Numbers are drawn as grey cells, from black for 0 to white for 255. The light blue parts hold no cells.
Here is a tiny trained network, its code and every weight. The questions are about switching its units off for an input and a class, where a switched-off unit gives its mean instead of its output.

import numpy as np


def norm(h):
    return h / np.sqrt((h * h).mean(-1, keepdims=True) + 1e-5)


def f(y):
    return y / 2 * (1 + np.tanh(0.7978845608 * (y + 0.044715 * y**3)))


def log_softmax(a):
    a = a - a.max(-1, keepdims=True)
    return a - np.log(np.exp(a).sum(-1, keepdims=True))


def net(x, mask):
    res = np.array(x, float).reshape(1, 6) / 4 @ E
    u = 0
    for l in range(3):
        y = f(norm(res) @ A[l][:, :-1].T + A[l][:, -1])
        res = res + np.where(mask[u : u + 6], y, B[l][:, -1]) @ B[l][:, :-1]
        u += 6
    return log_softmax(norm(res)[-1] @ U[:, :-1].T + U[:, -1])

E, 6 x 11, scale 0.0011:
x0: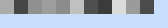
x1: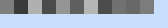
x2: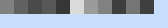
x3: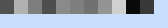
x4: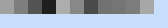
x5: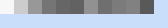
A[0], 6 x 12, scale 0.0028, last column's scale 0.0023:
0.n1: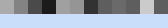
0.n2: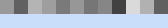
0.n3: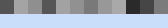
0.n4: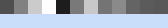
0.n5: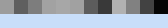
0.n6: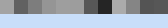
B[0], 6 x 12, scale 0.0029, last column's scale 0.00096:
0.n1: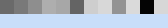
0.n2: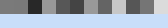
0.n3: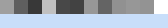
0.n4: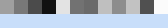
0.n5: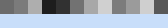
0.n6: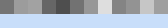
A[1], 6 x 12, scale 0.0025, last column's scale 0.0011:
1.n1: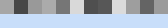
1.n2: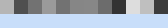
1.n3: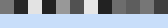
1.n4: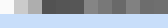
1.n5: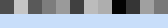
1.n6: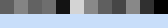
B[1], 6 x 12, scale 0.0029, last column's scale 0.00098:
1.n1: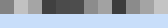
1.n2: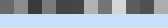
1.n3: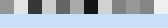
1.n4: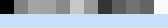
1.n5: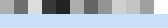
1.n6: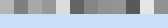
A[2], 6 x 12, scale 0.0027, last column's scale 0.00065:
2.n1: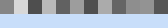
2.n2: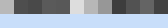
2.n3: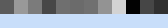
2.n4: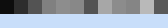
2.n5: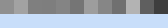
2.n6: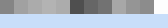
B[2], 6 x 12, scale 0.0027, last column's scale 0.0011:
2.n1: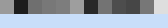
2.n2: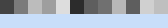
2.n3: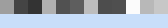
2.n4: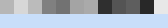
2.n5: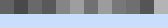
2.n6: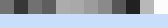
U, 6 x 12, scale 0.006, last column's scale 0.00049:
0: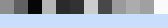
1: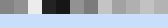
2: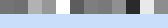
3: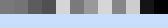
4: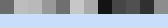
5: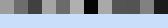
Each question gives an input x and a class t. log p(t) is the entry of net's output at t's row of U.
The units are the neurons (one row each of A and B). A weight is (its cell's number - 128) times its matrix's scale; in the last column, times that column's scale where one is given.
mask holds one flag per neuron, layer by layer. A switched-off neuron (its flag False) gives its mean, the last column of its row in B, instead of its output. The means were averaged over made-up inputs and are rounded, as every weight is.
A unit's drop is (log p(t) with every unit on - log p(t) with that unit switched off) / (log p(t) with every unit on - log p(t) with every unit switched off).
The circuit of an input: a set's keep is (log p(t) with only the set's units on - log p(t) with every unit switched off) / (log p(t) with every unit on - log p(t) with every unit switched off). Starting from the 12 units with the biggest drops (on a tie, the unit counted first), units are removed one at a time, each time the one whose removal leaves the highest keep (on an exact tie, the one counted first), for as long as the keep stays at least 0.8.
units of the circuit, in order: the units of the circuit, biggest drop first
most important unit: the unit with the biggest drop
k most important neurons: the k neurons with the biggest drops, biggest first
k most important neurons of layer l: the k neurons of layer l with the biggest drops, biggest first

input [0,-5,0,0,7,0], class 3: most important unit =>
0.n1
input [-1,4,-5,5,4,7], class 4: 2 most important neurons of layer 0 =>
(0.n2; 0.n4)
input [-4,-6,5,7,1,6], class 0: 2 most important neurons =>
(2.n3; 1.n3)
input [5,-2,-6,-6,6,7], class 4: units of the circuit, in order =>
(1.n4; 0.n4)
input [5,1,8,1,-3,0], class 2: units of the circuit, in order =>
(2.n2; 1.n6)
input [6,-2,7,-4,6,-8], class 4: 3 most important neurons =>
(2.n4; 1.n5; 0.n4)
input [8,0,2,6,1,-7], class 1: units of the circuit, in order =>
(0.n5; 1.n1)
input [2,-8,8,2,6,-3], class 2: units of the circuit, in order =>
(2.n2; 1.n6; 1.n3)
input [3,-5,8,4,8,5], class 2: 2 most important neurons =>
(2.n2; 1.n6)
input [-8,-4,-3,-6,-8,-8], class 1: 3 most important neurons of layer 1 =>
(1.n5; 1.n4; 1.n3)
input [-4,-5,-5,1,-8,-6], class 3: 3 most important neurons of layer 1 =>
(1.n4; 1.n3; 1.n6)
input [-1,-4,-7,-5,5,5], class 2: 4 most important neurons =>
(0.n3; 2.n6; 1.n3; 2.n3)
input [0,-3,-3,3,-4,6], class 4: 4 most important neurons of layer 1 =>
(1.n4; 1.n3; 1.n2; 1.n6)
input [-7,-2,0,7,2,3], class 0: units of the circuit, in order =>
(2.n3)
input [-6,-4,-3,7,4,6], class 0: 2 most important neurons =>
(2.n3; 0.n3)
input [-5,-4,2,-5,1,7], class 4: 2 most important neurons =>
(1.n4; 0.n3)
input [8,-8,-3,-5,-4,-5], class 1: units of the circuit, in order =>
(1.n1; 0.n5)
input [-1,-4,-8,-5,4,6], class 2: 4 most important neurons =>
(2.n6; 0.n3; 1.n3; 2.n4)
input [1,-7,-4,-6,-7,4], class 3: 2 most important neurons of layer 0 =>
(0.n4; 0.n3)
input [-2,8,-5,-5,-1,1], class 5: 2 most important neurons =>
(1.n3; 0.n3)
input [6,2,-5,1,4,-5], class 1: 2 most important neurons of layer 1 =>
(1.n4; 1.n1)
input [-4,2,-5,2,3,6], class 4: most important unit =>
1.n4
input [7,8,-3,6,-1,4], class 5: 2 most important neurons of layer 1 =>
(1.n3; 1.n5)
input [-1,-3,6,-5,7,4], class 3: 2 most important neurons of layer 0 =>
(0.n1; 0.n3)
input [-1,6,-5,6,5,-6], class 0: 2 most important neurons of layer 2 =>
(2.n3; 2.n2)
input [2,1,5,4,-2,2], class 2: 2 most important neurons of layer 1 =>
(1.n2; 1.n6)
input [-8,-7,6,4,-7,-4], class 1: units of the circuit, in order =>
(1.n5)
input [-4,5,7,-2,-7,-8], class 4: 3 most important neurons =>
(2.n4; 0.n1; 2.n6)
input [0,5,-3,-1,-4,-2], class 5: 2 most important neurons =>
(1.n3; 0.n1)
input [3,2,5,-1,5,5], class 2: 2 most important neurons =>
(2.n2; 1.n6)
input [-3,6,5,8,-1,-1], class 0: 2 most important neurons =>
(2.n3; 0.n3)
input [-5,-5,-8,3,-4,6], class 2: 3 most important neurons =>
(2.n6; 1.n3; 2.n4)
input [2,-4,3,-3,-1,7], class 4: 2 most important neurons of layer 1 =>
(1.n4; 1.n3)
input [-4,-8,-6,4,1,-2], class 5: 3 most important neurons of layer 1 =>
(1.n6; 1.n2; 1.n4)
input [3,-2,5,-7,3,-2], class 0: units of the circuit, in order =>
(1.n2)
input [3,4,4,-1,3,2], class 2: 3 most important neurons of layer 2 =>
(2.n2; 2.n3; 2.n4)
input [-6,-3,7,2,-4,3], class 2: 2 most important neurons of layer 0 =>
(0.n6; 0.n5)
